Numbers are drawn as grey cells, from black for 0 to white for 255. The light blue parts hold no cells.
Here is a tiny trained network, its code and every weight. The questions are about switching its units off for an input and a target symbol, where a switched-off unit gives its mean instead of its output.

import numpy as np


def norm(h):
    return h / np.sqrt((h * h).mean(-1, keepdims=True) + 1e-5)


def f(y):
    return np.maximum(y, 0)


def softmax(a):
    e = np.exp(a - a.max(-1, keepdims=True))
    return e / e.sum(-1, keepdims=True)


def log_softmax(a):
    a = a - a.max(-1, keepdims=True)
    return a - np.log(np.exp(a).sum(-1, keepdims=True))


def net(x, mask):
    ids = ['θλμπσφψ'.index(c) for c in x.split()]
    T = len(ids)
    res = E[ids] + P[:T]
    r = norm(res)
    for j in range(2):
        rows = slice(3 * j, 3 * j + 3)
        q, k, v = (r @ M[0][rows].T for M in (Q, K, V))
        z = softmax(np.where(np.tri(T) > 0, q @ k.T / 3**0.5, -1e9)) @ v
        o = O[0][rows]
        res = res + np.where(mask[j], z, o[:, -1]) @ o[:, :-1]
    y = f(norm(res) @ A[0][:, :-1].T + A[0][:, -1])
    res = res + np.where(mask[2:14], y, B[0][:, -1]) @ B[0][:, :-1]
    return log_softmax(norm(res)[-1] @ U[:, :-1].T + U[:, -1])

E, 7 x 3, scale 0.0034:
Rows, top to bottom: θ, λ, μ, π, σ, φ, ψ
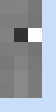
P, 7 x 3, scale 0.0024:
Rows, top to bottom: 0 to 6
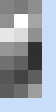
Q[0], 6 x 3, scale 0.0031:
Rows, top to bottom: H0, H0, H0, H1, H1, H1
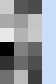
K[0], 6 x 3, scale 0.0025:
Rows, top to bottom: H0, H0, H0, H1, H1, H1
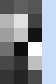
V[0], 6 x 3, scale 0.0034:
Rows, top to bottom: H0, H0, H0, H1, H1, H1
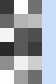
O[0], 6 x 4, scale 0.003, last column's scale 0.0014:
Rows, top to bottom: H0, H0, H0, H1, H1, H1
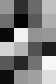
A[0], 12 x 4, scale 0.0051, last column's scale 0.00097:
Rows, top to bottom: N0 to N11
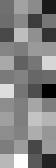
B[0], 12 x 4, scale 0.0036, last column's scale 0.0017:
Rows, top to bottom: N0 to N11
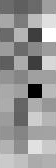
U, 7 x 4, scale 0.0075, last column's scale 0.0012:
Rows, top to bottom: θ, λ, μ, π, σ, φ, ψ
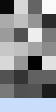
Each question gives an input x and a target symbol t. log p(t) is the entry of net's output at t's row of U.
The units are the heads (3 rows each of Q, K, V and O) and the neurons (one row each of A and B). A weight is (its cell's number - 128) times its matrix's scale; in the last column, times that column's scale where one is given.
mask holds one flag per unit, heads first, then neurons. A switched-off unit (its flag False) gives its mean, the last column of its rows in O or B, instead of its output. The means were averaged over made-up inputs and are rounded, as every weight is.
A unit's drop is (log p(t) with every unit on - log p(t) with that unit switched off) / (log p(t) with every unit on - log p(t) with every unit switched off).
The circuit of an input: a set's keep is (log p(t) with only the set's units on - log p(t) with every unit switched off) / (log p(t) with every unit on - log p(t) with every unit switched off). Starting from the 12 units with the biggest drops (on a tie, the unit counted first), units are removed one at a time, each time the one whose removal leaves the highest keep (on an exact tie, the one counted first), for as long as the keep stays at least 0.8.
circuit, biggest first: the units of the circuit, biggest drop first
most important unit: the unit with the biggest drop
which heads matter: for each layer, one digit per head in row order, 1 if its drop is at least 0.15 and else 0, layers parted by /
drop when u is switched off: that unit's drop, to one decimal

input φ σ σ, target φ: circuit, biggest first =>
(H1, H0)
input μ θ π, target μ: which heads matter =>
01
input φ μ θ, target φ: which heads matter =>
11
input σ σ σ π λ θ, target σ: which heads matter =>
01
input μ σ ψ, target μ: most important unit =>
H1
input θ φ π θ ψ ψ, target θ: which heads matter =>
11
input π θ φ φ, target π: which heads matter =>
00
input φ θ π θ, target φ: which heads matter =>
01
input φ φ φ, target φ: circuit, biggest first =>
(H1, H0)
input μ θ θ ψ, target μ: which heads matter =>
00
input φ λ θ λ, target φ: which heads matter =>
01
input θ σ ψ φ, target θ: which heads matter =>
11
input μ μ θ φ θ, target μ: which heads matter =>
10
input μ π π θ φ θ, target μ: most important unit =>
H1
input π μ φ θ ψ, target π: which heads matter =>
01
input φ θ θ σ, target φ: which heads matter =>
01
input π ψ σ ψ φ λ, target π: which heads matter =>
11
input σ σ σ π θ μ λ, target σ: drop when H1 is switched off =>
0.9
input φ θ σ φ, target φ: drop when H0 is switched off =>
0.1
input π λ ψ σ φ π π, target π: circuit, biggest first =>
(H1)
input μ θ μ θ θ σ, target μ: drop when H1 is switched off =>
0.7
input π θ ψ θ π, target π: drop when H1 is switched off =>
0.7
